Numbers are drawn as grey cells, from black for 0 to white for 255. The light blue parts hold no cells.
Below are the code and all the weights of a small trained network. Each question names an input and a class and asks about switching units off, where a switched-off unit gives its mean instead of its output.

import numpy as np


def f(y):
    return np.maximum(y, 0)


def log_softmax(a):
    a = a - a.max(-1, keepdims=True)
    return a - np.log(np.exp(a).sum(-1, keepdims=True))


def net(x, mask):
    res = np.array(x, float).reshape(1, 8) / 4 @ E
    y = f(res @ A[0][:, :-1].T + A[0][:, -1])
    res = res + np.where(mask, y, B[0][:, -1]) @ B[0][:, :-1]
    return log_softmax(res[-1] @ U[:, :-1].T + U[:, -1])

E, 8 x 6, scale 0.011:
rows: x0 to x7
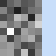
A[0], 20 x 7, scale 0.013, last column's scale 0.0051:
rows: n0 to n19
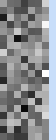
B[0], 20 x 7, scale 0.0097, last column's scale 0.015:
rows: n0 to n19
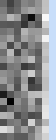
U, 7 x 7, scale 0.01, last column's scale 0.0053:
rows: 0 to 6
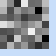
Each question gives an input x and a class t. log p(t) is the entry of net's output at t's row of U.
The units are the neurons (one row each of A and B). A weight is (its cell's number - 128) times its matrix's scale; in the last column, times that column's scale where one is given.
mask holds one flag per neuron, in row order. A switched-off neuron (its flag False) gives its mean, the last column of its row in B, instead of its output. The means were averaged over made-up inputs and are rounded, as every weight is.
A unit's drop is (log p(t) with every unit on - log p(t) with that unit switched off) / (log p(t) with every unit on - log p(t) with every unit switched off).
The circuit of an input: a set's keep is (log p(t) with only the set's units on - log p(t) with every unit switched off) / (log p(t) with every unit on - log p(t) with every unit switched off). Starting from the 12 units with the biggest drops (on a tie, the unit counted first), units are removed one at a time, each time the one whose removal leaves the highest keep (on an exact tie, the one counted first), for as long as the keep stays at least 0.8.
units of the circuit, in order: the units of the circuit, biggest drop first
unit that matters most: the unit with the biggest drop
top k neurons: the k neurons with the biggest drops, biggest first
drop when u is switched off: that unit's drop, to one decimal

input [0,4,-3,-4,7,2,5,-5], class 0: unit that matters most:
n18
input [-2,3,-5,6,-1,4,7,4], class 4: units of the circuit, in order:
n2, n16
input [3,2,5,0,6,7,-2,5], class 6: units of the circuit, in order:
n2, n14
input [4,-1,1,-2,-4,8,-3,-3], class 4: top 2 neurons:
n2, n16
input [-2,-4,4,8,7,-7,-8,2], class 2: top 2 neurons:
n6, n9
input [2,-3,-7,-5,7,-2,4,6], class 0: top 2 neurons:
n18, n5
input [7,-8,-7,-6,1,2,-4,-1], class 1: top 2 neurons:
n13, n16
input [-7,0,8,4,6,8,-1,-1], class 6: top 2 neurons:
n18, n5
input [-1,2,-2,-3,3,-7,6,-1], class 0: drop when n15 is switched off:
0.0
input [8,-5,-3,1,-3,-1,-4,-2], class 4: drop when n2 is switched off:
0.1
